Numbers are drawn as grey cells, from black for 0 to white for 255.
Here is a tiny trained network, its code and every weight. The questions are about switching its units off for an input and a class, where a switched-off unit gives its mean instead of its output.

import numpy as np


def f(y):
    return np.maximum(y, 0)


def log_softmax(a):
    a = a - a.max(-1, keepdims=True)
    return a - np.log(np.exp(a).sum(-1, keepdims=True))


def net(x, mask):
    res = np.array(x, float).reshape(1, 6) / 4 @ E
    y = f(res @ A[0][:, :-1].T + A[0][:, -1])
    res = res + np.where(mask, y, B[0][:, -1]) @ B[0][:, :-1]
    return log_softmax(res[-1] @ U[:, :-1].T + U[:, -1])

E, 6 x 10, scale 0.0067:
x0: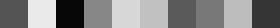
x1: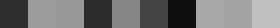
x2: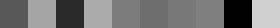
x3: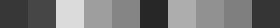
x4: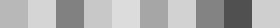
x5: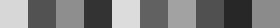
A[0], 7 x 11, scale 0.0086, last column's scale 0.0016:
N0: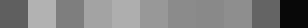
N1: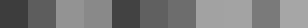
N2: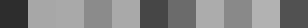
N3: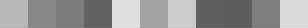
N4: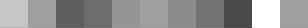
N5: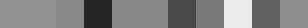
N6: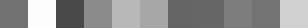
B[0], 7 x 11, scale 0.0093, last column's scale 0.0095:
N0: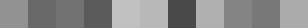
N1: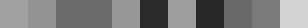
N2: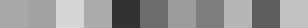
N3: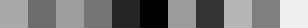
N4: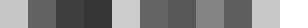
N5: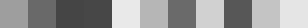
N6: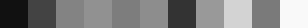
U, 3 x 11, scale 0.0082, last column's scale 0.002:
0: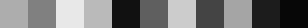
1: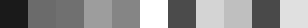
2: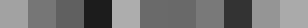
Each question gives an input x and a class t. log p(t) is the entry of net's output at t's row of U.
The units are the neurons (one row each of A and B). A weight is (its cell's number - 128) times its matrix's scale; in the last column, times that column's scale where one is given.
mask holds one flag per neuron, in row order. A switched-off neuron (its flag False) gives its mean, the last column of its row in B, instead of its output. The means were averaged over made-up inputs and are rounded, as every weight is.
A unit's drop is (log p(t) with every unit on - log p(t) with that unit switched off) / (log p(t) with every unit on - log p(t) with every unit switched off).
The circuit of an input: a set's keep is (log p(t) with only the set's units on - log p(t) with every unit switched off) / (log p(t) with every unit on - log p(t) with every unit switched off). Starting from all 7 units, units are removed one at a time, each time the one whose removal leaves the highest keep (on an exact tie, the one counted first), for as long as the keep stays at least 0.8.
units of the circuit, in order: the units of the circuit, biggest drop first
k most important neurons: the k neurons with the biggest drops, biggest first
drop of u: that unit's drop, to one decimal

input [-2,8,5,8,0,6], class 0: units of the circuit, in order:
[N2]
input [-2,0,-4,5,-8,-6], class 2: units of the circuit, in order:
[N5, N1]
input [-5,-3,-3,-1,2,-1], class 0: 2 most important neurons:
[N5, N4]
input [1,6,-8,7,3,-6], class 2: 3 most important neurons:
[N5, N1, N3]
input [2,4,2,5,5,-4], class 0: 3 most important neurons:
[N2, N5, N4]
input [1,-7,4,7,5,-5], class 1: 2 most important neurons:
[N0, N1]
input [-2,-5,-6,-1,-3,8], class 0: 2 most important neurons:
[N4, N3]
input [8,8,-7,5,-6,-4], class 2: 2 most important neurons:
[N1, N5]
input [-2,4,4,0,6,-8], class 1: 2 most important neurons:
[N3, N6]
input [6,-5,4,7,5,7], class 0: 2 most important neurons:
[N3, N5]
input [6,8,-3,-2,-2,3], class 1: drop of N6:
0.1
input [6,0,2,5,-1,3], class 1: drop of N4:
0.1
